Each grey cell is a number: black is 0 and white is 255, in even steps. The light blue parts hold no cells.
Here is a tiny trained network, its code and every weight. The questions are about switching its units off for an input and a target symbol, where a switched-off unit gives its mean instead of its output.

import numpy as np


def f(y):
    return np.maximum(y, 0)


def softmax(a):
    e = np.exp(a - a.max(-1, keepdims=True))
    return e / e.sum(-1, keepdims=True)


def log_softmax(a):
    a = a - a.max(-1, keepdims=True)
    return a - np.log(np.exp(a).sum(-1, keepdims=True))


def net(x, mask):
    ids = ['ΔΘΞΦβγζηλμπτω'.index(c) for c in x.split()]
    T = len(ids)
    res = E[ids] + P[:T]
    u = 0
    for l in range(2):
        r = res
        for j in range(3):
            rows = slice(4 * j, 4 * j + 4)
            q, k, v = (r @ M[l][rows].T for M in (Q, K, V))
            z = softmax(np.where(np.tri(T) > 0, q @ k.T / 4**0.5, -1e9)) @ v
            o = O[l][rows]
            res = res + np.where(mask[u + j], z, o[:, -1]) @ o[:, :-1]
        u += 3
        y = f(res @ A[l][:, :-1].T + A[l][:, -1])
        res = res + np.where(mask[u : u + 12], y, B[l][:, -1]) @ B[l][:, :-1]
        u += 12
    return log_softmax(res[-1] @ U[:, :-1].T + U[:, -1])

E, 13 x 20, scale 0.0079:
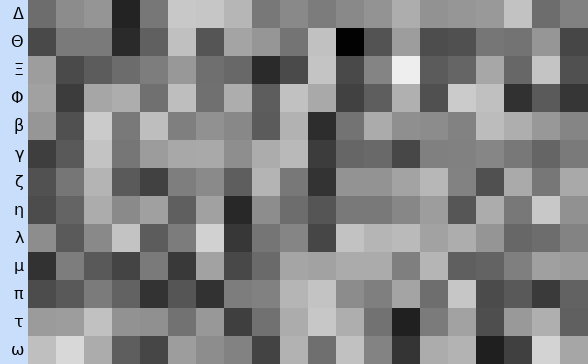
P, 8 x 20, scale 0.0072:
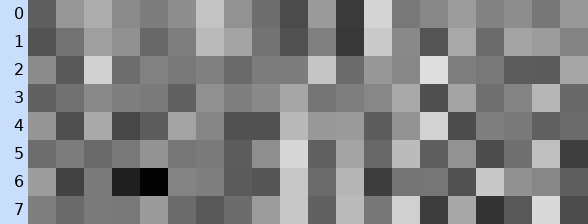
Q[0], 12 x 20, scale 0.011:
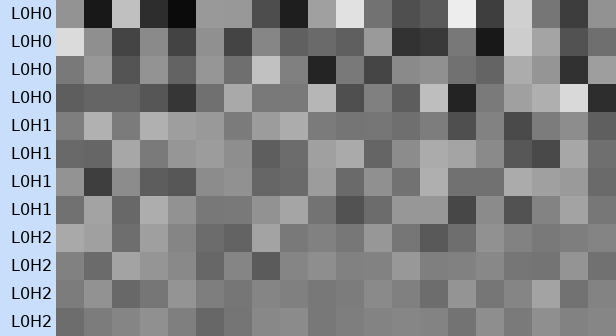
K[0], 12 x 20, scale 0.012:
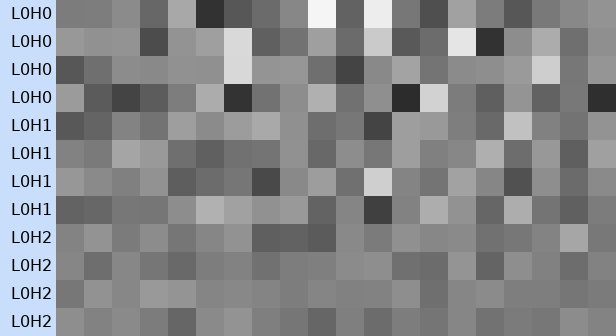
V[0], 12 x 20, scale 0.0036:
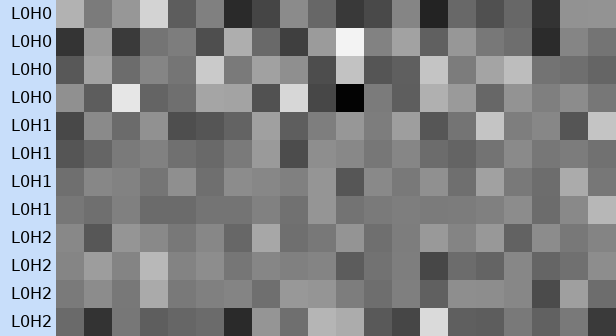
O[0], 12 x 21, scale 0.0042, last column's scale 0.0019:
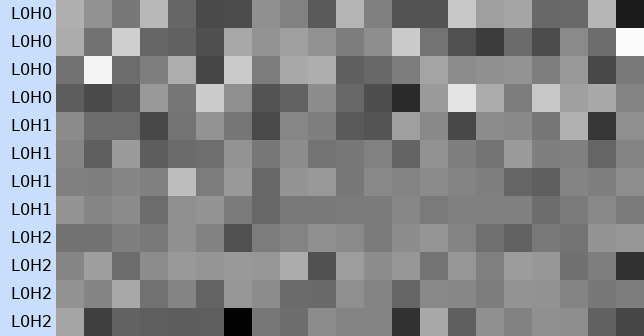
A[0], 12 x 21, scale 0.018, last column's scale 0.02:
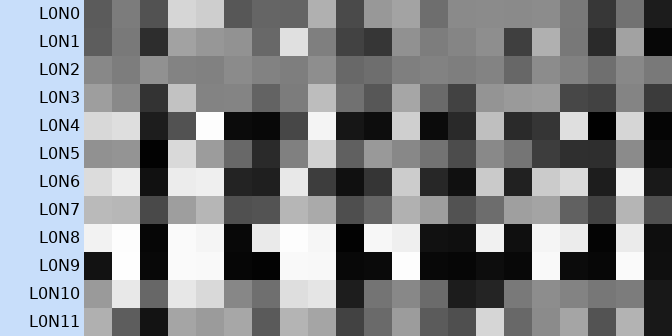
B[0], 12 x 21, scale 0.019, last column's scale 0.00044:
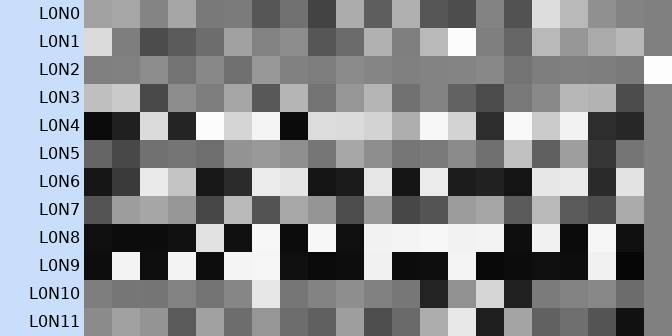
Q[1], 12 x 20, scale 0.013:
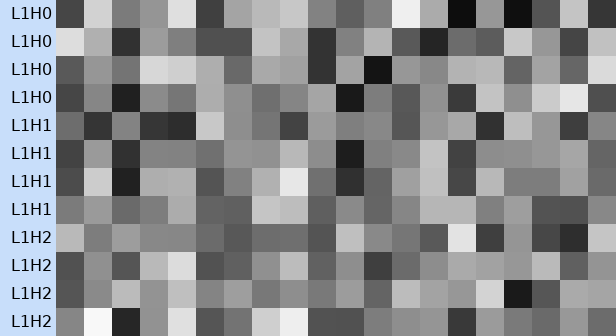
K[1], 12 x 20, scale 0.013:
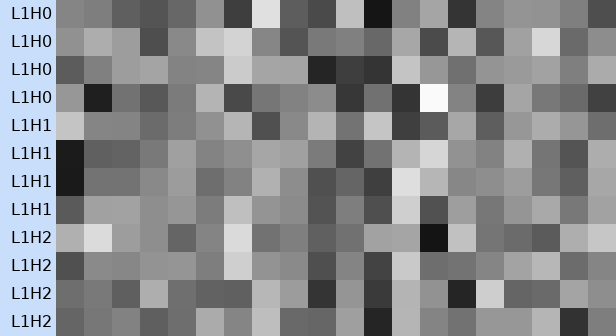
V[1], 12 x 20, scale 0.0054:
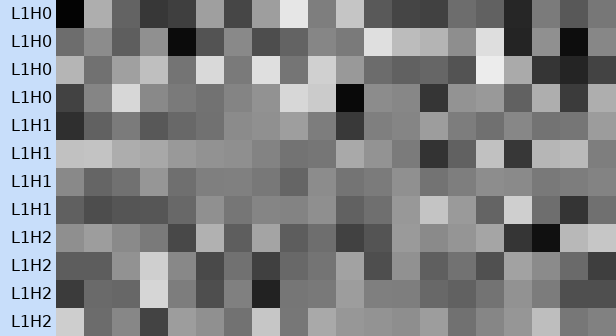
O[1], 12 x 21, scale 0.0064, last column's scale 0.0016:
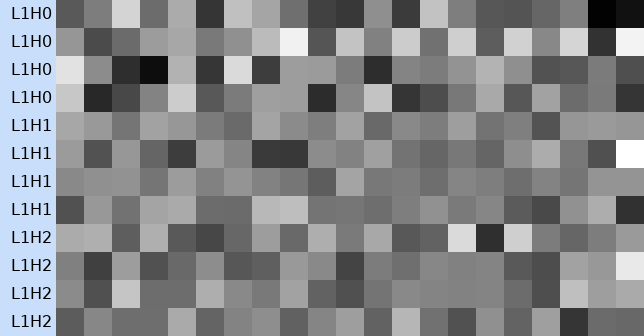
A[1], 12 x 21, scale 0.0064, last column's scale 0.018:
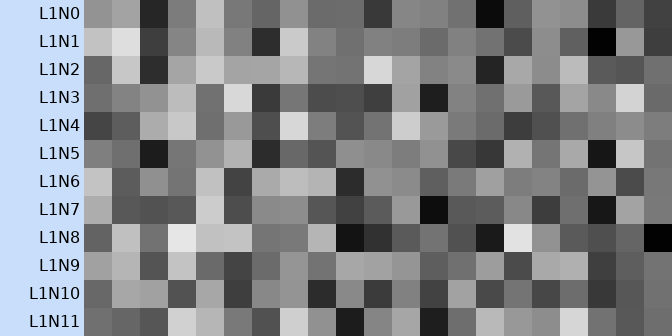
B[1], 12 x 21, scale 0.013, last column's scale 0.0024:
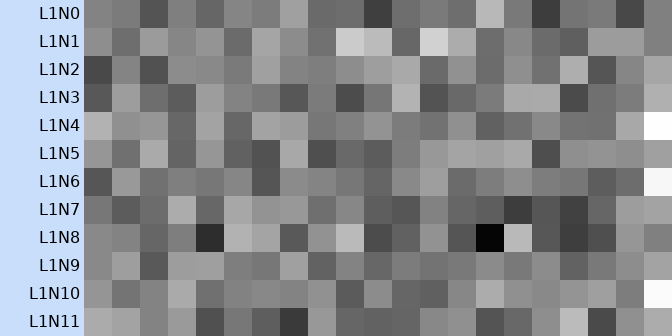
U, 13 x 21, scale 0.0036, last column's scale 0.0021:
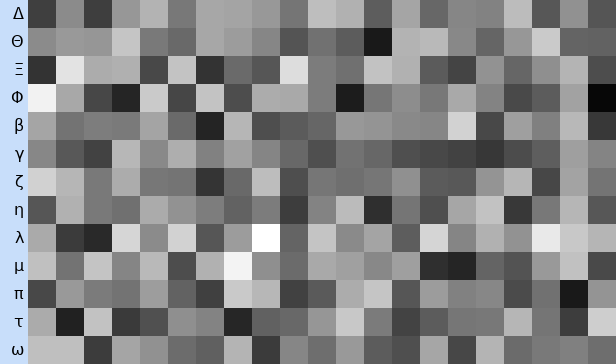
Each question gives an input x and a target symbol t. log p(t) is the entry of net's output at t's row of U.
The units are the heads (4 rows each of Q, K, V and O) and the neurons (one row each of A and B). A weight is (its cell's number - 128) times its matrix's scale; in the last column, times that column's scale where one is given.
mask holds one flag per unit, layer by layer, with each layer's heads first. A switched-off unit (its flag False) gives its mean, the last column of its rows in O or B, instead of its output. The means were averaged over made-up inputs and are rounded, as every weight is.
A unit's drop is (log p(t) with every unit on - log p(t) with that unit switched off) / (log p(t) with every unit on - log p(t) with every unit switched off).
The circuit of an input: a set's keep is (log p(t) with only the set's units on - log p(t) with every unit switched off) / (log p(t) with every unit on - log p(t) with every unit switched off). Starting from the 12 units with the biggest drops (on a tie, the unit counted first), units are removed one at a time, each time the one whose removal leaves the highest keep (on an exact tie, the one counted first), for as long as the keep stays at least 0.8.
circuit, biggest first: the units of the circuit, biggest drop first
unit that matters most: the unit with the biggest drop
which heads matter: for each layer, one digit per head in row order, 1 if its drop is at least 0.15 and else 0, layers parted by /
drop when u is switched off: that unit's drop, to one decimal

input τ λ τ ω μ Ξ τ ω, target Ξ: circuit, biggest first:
L1H0
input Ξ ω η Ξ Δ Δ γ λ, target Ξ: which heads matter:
000 / 100
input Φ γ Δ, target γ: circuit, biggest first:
L1H0, L1N7
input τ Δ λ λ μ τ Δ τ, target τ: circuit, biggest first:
L1H1, L0H0
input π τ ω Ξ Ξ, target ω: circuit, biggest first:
L1H2, L1N9
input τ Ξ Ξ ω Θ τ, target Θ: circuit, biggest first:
L1H0, L1N10
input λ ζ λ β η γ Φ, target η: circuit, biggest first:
L1N3, L1H0, L0H0, L1H2
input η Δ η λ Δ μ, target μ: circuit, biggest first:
L1H0, L1N4, L0H0
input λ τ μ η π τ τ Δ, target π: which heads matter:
000 / 100
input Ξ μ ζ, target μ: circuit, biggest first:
L1N4, L1H0
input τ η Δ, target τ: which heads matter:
000 / 010
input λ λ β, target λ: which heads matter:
000 / 100
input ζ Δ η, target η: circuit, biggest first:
L1H0, L1N3, L0H0
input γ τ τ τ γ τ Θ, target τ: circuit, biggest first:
L1H1
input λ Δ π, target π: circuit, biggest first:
L1H0, L1N6, L0H0
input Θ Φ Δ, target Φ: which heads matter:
100 / 100
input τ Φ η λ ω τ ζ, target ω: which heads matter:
000 / 001
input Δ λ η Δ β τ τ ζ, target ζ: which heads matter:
000 / 101
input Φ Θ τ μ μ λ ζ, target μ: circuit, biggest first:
L1N4, L1H0, L1H1, L0H0
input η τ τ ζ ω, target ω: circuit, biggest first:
L1H2, L1N9
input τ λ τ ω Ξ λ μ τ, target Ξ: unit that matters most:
L1H0
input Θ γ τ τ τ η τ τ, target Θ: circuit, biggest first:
L1H0, L1N10, L0H0
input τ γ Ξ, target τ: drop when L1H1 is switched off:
0.8
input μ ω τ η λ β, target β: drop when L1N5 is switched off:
0.7
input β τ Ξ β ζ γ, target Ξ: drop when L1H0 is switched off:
1.0
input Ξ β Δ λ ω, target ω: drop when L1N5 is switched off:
0.0
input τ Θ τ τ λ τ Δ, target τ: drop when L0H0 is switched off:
0.2
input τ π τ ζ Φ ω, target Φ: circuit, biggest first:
L1H0
